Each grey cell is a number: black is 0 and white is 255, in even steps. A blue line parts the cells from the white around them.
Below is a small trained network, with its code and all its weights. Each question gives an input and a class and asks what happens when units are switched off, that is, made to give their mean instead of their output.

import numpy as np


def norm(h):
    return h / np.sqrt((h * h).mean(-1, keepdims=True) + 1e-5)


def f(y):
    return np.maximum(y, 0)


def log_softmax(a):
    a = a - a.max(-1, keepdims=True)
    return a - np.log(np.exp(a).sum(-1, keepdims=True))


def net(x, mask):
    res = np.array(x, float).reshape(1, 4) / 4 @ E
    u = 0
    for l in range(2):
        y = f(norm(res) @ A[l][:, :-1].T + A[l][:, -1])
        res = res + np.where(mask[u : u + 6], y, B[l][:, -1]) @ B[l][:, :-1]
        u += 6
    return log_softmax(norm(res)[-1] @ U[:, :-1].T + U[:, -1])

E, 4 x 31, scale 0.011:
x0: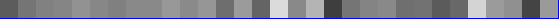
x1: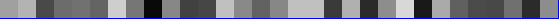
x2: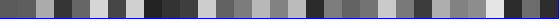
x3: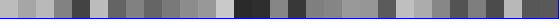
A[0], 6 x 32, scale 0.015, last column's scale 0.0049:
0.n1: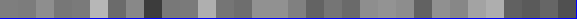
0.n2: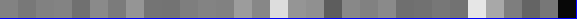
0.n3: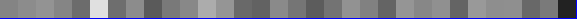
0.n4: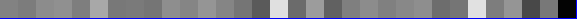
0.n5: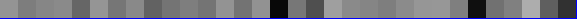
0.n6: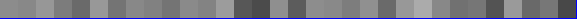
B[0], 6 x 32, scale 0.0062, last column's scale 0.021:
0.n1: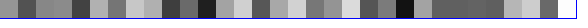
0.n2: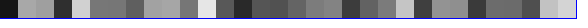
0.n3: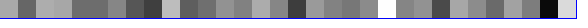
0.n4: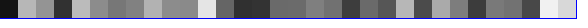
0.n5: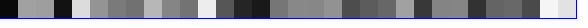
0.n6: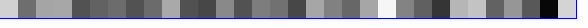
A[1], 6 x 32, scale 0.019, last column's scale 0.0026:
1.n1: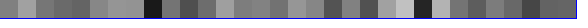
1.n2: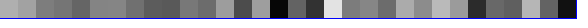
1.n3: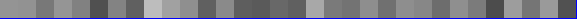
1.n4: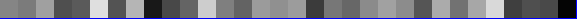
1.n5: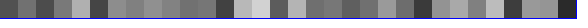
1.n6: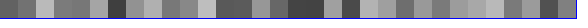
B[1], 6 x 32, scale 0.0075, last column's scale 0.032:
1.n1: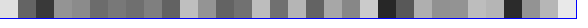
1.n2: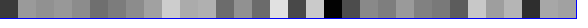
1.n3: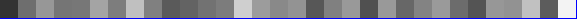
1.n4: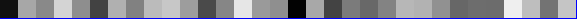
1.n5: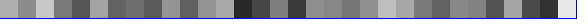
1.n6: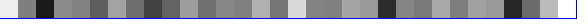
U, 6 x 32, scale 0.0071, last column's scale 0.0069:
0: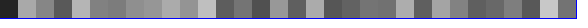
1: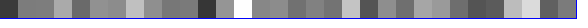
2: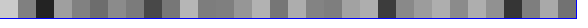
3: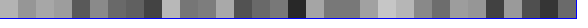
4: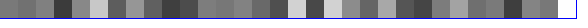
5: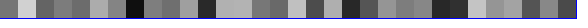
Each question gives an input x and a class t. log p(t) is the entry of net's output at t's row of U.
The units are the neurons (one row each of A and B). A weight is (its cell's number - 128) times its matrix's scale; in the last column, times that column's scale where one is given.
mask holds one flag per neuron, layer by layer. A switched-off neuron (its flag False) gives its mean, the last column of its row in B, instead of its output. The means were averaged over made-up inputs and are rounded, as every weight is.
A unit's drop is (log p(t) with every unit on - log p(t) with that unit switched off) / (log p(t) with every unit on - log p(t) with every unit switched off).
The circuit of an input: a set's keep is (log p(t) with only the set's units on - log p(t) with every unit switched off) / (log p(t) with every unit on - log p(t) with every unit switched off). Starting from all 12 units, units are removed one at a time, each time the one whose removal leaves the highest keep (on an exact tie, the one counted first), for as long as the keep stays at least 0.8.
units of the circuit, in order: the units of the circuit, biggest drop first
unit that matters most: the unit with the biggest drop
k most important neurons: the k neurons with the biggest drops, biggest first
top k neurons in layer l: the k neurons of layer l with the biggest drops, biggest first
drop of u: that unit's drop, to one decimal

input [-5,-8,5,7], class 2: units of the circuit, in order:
[1.n6]
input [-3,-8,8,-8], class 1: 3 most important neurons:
[1.n4, 1.n1, 0.n1]
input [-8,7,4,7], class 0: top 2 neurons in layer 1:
[1.n2, 1.n6]
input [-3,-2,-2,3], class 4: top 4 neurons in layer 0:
[0.n5, 0.n6, 0.n2, 0.n4]
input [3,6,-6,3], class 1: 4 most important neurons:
[1.n3, 1.n6, 0.n5, 0.n2]
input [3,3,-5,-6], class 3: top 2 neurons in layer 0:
[0.n1, 0.n6]
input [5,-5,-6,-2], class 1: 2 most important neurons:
[1.n3, 0.n5]
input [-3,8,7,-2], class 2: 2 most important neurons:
[1.n1, 1.n3]
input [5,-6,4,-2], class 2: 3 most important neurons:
[1.n6, 0.n5, 1.n3]
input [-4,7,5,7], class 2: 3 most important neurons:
[1.n1, 1.n5, 1.n3]
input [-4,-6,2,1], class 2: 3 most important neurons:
[1.n6, 0.n4, 0.n2]
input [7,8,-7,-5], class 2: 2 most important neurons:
[1.n1, 0.n5]
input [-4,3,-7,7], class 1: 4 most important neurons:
[1.n3, 1.n5, 0.n3, 0.n2]
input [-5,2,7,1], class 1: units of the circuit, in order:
[1.n4]
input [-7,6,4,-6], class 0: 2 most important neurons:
[1.n6, 0.n5]
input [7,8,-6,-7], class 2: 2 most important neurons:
[1.n1, 0.n5]
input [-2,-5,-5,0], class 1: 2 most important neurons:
[1.n3, 1.n1]
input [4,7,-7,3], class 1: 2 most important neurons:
[1.n3, 1.n6]
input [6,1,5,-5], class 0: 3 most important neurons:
[0.n2, 1.n3, 1.n4]
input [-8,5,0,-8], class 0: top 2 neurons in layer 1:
[1.n2, 1.n6]
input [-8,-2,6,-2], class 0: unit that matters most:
0.n5
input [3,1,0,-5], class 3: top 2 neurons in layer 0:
[0.n5, 0.n4]
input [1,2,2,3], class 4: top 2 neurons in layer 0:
[0.n1, 0.n4]
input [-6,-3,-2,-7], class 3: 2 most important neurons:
[1.n5, 0.n4]
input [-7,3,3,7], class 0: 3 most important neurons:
[0.n5, 1.n5, 1.n2]
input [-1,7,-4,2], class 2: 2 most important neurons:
[1.n1, 0.n1]
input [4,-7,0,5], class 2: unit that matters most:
1.n6
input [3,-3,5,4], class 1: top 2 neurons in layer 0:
[0.n1, 0.n5]
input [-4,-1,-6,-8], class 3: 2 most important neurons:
[1.n5, 0.n1]
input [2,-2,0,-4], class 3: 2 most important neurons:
[1.n5, 0.n5]
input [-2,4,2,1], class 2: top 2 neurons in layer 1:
[1.n1, 1.n3]
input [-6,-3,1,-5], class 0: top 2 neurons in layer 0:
[0.n5, 0.n1]
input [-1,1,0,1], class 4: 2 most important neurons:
[0.n5, 1.n4]
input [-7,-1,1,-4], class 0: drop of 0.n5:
0.3
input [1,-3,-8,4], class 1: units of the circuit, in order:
[1.n3]
